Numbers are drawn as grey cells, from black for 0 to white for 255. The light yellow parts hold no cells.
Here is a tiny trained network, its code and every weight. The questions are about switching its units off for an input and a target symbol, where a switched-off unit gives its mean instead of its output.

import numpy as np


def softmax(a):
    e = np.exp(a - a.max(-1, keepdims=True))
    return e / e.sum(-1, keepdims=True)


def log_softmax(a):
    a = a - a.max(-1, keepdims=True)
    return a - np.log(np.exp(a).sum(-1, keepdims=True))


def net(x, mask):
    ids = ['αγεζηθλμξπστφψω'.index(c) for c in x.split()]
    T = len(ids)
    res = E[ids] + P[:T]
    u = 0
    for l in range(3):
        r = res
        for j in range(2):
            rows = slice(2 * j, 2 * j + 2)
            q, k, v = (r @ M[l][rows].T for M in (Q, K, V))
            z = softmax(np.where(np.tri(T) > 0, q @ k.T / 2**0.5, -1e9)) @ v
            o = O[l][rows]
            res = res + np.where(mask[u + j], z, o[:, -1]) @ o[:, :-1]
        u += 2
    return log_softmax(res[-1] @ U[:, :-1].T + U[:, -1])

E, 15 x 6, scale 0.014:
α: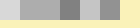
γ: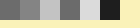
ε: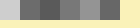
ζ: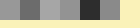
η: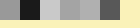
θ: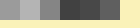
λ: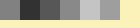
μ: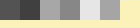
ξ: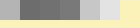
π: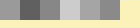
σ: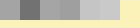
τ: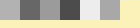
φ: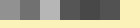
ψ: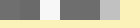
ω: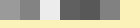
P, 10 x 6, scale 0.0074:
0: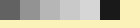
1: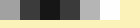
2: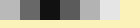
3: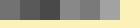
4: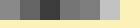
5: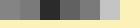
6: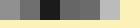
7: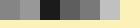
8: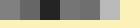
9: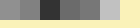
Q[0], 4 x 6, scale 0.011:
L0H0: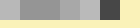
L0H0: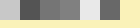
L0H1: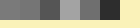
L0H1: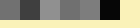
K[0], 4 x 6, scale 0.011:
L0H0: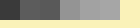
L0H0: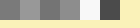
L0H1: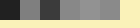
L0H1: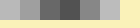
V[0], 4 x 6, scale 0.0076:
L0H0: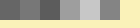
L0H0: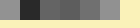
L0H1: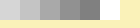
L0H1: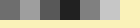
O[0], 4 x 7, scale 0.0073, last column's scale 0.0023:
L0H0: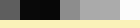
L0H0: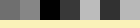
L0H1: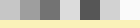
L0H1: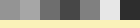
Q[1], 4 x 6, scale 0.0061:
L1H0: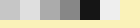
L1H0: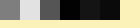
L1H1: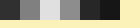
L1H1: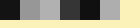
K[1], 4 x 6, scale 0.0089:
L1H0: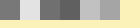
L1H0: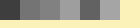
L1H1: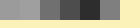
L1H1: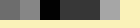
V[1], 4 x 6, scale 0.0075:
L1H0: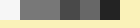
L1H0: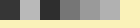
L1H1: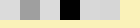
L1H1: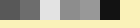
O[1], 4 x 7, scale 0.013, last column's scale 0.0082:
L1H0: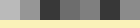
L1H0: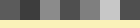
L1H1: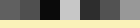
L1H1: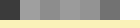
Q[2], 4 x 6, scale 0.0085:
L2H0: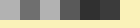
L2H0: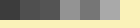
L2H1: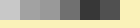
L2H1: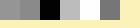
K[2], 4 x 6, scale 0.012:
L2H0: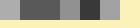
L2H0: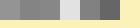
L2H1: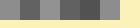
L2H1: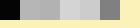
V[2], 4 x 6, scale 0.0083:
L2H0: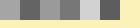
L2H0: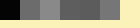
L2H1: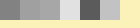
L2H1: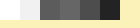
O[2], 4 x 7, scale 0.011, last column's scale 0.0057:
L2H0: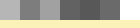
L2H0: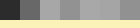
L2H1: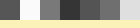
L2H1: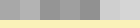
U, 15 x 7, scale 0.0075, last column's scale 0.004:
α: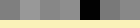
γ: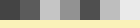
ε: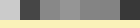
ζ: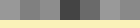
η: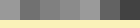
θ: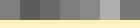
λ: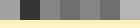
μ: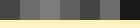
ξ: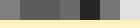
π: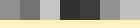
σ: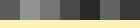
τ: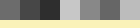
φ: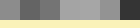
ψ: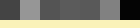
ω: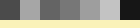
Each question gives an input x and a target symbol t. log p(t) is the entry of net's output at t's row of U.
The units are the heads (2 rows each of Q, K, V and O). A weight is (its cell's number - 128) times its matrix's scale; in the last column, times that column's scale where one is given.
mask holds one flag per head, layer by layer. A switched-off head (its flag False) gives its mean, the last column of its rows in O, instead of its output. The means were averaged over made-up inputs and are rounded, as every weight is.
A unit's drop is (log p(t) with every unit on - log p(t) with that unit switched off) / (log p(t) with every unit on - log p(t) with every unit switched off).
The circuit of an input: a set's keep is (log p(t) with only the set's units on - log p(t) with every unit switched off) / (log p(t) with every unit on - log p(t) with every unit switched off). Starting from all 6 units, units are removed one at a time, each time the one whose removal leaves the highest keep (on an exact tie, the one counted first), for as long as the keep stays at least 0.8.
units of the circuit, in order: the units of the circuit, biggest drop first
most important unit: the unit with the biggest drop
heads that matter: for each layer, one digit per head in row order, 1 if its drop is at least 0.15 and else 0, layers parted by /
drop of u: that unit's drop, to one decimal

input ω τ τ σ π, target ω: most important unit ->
L2H1
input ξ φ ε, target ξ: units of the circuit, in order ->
[L1H1 L2H1 L1H0 L0H1]
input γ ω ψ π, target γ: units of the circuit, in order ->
[L1H1 L2H0 L0H1]
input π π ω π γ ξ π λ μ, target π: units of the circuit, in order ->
[L1H1 L2H0 L0H1]
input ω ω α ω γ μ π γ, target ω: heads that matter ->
10 / 11 / 01
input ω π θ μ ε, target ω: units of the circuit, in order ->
[L2H1 L0H0 L1H0 L0H1]
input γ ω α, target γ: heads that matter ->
11 / 01 / 10
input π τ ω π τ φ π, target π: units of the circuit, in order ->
[L1H1 L0H1 L2H0]
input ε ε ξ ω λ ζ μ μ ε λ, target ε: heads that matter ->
00 / 11 / 11
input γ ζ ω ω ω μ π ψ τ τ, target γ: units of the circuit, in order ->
[L1H1 L0H1 L2H0]
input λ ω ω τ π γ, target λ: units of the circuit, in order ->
[L2H1 L1H1 L0H0 L0H1]
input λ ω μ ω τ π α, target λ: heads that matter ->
10 / 01 / 01
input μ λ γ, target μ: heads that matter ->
00 / 10 / 01
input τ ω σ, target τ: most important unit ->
L1H1
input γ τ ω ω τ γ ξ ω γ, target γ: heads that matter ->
01 / 01 / 10
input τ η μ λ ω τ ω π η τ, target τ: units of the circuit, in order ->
[L1H1 L2H1]
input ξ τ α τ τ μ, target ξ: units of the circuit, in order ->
[L1H1 L2H1 L0H1 L1H0]
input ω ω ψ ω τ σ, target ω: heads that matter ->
10 / 11 / 01
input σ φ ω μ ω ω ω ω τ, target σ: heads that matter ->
10 / 10 / 01
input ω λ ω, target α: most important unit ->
L0H0
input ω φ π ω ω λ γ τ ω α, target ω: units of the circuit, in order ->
[L2H1 L0H0 L1H0]
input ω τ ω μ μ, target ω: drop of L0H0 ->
0.9
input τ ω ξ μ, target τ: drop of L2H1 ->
0.3
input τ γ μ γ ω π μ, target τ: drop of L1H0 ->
-0.1
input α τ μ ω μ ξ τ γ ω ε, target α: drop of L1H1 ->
0.2
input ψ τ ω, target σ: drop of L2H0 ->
-0.1
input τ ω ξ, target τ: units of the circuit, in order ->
[L1H1]
